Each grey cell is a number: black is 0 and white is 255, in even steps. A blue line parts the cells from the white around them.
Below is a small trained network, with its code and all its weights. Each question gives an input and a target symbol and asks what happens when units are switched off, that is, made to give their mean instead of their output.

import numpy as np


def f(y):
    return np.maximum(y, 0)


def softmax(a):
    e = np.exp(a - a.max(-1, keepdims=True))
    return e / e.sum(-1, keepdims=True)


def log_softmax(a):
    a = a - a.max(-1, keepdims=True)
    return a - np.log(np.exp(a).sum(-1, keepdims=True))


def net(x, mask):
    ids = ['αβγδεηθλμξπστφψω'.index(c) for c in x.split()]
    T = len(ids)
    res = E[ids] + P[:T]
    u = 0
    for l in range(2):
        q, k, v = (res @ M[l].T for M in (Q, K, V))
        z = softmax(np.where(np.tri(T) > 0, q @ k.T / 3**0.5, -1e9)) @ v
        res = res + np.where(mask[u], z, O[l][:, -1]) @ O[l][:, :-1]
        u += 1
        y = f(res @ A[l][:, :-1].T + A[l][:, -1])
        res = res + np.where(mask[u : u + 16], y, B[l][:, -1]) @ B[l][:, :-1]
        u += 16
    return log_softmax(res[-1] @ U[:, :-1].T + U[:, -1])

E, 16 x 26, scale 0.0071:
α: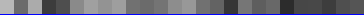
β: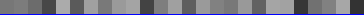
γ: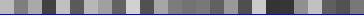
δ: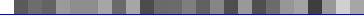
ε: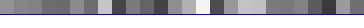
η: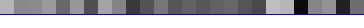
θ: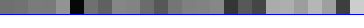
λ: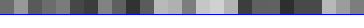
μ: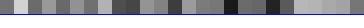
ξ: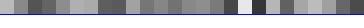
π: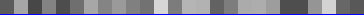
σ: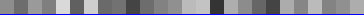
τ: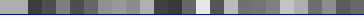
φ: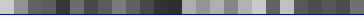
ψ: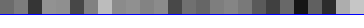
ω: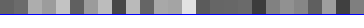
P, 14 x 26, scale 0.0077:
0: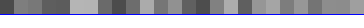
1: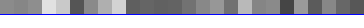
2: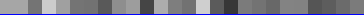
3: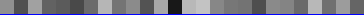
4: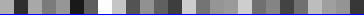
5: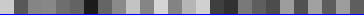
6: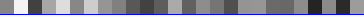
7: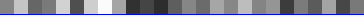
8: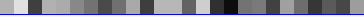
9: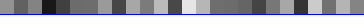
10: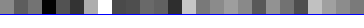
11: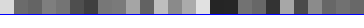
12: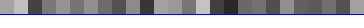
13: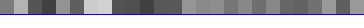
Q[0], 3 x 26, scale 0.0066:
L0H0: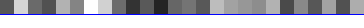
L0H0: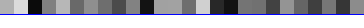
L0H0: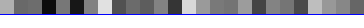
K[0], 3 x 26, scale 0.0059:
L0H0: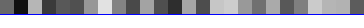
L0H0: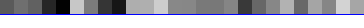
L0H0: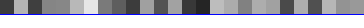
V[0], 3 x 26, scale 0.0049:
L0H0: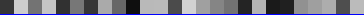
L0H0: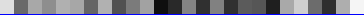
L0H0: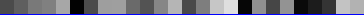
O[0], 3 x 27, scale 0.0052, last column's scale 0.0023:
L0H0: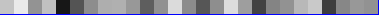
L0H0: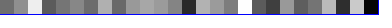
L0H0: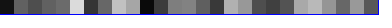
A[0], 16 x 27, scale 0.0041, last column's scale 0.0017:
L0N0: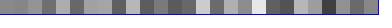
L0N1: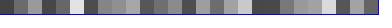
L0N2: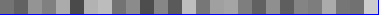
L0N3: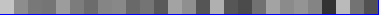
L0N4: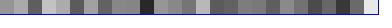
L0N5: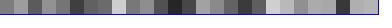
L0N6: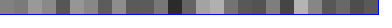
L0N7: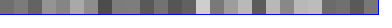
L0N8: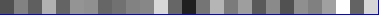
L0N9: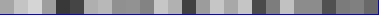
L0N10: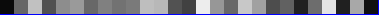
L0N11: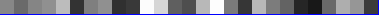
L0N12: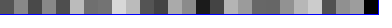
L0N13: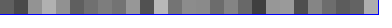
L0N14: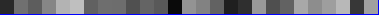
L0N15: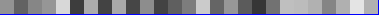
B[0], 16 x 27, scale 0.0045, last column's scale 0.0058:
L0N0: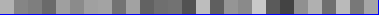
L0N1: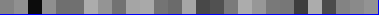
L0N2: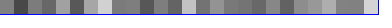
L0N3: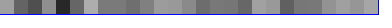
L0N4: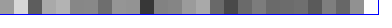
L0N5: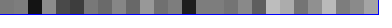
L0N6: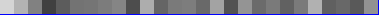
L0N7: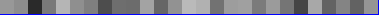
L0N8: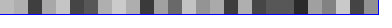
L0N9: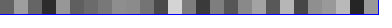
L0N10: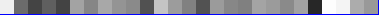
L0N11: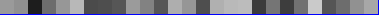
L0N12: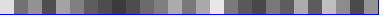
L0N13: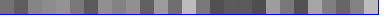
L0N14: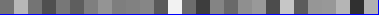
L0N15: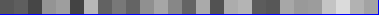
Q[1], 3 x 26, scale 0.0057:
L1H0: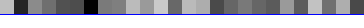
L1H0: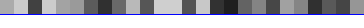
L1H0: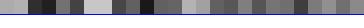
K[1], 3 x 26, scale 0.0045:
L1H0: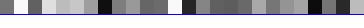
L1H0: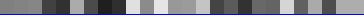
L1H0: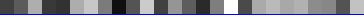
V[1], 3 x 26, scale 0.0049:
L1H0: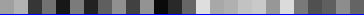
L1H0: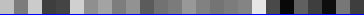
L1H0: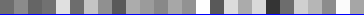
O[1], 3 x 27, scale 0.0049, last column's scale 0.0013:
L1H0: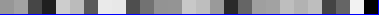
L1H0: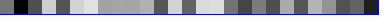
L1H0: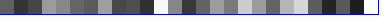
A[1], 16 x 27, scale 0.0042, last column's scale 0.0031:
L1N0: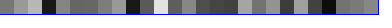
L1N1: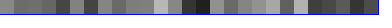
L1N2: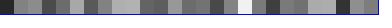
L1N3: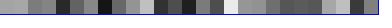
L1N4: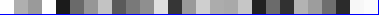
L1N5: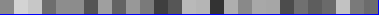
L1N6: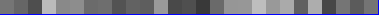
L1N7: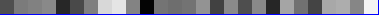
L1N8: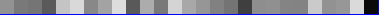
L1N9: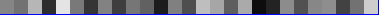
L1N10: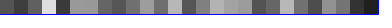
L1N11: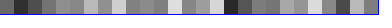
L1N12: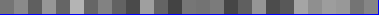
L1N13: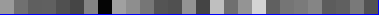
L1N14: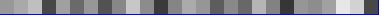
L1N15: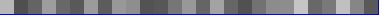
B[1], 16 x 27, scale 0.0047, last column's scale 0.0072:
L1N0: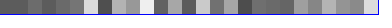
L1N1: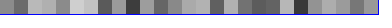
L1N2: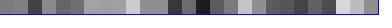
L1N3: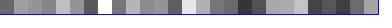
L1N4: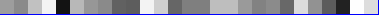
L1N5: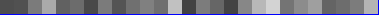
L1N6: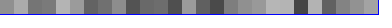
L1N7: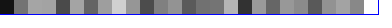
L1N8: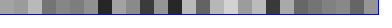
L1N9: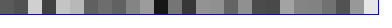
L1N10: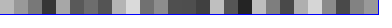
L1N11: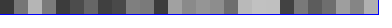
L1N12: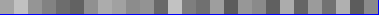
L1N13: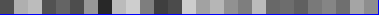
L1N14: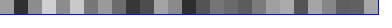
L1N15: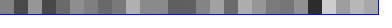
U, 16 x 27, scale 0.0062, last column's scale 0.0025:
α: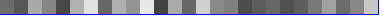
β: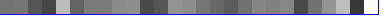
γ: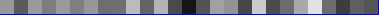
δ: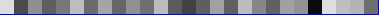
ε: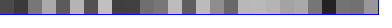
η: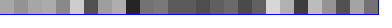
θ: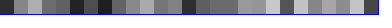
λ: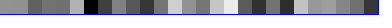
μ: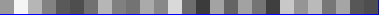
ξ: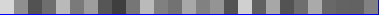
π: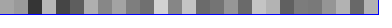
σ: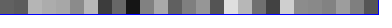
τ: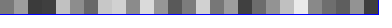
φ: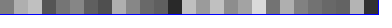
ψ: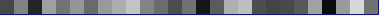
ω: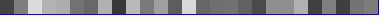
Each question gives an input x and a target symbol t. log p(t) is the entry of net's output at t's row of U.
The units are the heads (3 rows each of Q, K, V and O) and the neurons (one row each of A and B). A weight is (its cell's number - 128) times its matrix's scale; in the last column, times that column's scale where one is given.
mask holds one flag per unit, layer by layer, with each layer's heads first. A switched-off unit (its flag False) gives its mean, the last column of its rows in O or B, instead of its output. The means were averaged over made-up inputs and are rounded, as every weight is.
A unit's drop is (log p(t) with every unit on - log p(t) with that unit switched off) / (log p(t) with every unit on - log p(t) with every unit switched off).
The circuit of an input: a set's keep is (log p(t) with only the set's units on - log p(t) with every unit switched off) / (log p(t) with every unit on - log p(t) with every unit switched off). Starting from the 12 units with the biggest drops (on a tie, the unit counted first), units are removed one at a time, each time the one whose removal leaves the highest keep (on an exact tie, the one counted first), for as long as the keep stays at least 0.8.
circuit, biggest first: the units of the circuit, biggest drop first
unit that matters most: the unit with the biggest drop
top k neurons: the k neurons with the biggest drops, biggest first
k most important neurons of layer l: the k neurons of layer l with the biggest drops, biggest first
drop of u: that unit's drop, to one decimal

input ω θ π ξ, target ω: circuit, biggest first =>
(L1H0, L1N3)
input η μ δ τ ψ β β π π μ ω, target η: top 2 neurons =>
(L1N14, L0N5)
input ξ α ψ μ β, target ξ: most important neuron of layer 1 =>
(L1N7)
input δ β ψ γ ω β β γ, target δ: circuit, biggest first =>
(L0H0, L0N10)
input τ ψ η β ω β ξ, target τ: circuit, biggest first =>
(L1H0, L1N0, L0N4)
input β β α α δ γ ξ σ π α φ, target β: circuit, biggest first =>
(L0H0, L1N4)
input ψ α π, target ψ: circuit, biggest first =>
(L0H0, L1N2)
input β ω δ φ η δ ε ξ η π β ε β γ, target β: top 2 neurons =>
(L1N4, L0N14)
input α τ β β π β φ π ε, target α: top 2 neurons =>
(L0N4, L0N15)
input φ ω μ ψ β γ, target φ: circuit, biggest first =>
(L1H0, L1N8, L1N11)
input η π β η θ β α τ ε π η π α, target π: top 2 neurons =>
(L1N9, L0N3)
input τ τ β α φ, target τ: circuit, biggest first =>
(L1H0, L1N0, L0N5)
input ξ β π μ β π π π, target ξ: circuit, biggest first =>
(L0H0, L0N11, L1N7)
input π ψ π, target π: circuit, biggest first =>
(L0H0)
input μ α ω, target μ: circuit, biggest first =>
(L0H0, L0N9)
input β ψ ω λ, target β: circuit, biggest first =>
(L0H0, L1N4)
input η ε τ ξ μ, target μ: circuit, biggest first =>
(L1N12, L0N14)
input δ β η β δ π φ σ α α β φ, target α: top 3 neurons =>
(L0N8, L0N2, L0N15)
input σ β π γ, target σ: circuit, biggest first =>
(L1H0, L1N1, L0N15)
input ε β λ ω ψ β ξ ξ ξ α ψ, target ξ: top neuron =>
(L0N11)
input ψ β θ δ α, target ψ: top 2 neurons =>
(L1N2, L0N1)
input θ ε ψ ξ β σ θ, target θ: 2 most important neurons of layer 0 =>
(L0N5, L0N15)
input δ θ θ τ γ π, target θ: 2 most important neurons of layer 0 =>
(L0N5, L0N8)
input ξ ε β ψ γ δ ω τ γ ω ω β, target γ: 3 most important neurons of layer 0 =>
(L0N8, L0N2, L0N0)
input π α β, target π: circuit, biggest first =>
(L0H0, L1N9)
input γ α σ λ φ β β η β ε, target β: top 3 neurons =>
(L1N4, L0N14, L1N10)
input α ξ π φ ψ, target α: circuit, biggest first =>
(L1H0)
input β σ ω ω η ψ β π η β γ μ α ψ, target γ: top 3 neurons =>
(L1N10, L0N8, L0N0)
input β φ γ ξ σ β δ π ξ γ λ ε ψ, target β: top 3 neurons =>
(L1N4, L0N14, L1N6)
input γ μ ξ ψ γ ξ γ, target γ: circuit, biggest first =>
(L1H0, L0N0)
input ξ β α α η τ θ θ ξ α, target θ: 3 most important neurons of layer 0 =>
(L0N8, L0N5, L0N15)
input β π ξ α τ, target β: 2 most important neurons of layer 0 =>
(L0N14, L0N2)
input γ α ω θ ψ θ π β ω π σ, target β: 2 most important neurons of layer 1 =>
(L1N4, L1N10)
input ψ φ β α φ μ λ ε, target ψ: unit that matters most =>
L0H0
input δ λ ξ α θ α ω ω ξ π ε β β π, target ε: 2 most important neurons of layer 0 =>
(L0N8, L0N13)
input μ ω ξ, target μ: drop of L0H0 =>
1.1
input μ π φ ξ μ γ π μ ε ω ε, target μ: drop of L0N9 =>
0.5
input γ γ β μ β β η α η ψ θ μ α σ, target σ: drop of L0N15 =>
0.4
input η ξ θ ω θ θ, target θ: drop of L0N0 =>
0.0
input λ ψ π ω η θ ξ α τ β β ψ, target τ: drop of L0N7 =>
0.1
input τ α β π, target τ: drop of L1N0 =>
0.3
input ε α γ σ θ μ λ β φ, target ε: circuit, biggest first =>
(L1H0)
